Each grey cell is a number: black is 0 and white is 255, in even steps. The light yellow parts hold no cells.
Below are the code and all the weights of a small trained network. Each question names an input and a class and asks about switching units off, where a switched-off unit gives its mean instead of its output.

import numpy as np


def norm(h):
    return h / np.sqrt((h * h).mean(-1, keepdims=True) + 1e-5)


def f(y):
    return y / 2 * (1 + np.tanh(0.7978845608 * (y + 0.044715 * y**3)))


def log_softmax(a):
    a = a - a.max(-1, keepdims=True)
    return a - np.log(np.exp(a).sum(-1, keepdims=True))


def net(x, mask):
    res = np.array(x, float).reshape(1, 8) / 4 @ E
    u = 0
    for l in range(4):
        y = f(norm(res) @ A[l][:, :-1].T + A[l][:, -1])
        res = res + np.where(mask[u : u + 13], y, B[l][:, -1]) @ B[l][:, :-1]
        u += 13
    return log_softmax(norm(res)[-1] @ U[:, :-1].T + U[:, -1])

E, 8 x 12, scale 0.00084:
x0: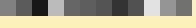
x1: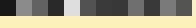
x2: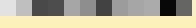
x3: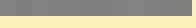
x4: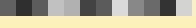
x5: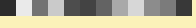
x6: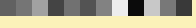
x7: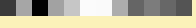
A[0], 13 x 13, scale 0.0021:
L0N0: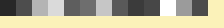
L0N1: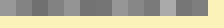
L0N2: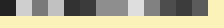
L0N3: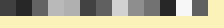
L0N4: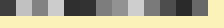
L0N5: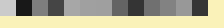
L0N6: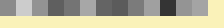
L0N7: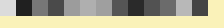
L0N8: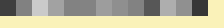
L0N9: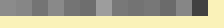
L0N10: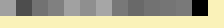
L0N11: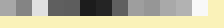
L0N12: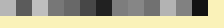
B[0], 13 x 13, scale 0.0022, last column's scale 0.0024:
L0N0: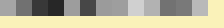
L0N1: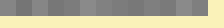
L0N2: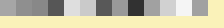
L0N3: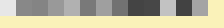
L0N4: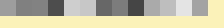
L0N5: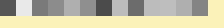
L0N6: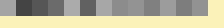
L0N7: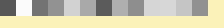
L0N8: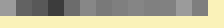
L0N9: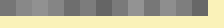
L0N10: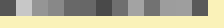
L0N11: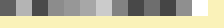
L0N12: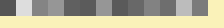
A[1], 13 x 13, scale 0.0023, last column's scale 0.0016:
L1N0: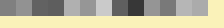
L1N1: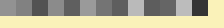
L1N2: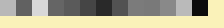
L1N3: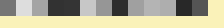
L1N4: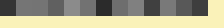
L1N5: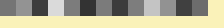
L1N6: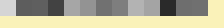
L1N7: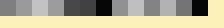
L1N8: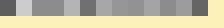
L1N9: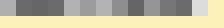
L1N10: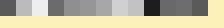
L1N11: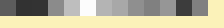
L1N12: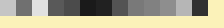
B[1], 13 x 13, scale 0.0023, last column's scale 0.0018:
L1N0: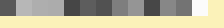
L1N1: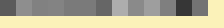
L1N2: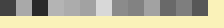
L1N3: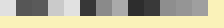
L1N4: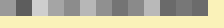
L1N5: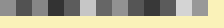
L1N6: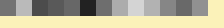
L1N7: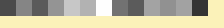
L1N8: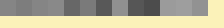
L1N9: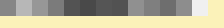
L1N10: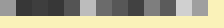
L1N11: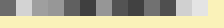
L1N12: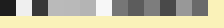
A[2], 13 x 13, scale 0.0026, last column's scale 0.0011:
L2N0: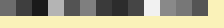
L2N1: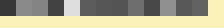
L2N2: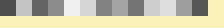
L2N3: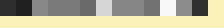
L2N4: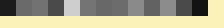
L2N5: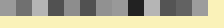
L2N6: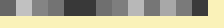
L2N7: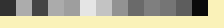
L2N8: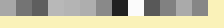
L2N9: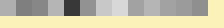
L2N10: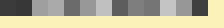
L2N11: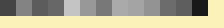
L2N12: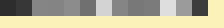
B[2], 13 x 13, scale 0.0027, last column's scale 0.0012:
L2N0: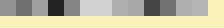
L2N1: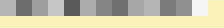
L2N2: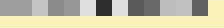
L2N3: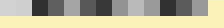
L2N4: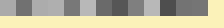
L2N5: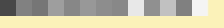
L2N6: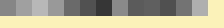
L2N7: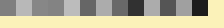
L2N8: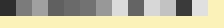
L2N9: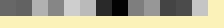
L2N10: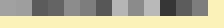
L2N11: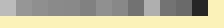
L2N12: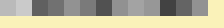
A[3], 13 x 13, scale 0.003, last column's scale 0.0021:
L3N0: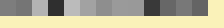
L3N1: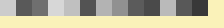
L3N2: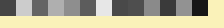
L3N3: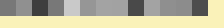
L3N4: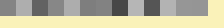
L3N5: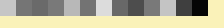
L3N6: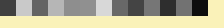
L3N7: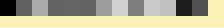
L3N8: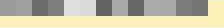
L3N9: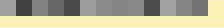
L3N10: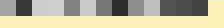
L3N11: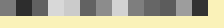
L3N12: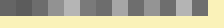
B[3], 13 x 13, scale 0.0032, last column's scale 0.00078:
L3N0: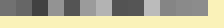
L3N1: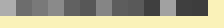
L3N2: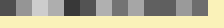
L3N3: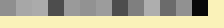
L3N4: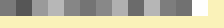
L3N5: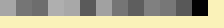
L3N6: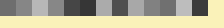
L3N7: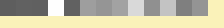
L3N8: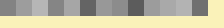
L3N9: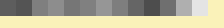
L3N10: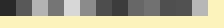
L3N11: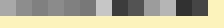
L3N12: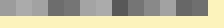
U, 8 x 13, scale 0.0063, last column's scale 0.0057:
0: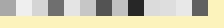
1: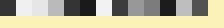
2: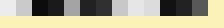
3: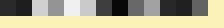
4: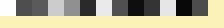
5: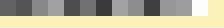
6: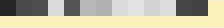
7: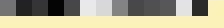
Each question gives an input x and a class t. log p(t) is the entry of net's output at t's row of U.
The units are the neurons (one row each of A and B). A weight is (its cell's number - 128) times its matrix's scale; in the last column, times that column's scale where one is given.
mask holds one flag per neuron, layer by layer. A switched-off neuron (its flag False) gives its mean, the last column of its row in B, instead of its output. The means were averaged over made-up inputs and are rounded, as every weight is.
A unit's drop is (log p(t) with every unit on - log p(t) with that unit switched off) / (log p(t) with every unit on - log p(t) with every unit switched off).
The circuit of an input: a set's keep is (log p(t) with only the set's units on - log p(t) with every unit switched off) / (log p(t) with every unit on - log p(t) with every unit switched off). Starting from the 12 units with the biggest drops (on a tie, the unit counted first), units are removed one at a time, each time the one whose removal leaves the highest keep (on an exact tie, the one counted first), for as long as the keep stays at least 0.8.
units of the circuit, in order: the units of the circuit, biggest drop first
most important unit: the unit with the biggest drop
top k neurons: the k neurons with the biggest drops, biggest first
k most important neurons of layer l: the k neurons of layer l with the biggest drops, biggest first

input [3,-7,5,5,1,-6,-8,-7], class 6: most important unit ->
L1N11
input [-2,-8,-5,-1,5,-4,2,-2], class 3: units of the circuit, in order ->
(L2N9 L3N10)
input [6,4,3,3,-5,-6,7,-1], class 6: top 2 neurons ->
(L2N5 L0N2)
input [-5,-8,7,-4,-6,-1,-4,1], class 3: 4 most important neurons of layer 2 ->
(L2N9 L2N3 L2N12 L2N10)
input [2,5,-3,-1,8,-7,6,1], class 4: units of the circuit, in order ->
(L0N3 L3N11)
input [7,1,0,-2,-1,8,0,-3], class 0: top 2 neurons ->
(L0N2 L0N4)
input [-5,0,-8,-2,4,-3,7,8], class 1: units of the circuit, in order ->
(L1N11 L3N6)
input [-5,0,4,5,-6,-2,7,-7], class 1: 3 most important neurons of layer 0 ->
(L0N12 L0N0 L0N3)
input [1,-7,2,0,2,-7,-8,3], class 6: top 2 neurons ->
(L2N8 L0N2)
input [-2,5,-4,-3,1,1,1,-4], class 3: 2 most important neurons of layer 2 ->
(L2N4 L2N1)
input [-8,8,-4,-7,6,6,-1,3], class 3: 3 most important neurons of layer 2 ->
(L2N4 L2N1 L2N0)
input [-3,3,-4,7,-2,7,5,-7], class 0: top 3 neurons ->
(L0N2 L0N4 L2N2)
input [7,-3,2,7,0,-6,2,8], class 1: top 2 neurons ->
(L1N11 L0N2)
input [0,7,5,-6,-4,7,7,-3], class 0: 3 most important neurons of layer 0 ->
(L0N2 L0N4 L0N0)
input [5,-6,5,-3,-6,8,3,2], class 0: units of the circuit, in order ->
(L0N2 L0N4)
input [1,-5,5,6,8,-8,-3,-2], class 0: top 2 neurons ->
(L0N7 L0N5)
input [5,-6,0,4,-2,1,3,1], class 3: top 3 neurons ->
(L2N9 L3N10 L1N10)
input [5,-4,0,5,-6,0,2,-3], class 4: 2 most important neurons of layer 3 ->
(L3N1 L3N5)
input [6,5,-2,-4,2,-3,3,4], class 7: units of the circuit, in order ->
(L2N0)
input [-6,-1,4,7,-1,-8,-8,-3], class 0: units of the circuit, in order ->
(L0N7)
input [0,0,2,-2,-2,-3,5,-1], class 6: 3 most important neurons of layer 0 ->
(L0N2 L0N4 L0N3)
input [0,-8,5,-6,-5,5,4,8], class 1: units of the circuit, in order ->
(L3N6 L2N7)
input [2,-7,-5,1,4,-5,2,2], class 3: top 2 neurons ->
(L2N9 L0N2)
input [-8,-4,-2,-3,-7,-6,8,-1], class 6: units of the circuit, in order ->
(L2N5 L3N7)
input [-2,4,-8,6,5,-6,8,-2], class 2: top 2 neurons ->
(L2N3 L2N12)
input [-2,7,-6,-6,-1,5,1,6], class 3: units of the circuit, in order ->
(L2N4 L2N1 L3N10)
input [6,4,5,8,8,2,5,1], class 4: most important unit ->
L0N3
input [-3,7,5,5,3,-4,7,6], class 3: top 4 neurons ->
(L0N11 L2N4 L2N1 L2N8)
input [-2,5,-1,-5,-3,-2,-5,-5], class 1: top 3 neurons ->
(L0N12 L2N9 L2N2)
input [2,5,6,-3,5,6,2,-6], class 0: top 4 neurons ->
(L0N4 L0N2 L1N11 L0N0)
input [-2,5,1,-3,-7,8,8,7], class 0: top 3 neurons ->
(L0N2 L0N4 L2N2)
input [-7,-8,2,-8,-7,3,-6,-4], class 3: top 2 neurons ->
(L2N9 L3N10)
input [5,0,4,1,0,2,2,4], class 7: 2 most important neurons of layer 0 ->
(L0N11 L0N0)
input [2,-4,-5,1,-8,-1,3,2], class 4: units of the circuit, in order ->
(L1N3)
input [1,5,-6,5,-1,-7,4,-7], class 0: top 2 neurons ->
(L0N7 L0N5)
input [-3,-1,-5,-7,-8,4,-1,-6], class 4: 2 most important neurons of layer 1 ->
(L1N3 L1N11)
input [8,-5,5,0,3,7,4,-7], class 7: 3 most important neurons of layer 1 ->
(L1N11 L1N5 L1N3)
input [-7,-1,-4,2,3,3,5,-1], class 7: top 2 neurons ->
(L1N10 L2N8)
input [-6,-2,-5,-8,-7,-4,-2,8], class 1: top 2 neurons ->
(L1N11 L0N3)
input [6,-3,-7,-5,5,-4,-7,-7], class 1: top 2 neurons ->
(L1N12 L0N12)
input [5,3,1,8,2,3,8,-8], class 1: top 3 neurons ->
(L1N12 L0N12 L2N8)
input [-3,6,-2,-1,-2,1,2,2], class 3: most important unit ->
L3N10
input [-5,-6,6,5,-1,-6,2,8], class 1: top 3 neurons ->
(L1N11 L0N2 L0N4)
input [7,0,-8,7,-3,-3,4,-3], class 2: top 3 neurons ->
(L2N3 L1N10 L2N12)
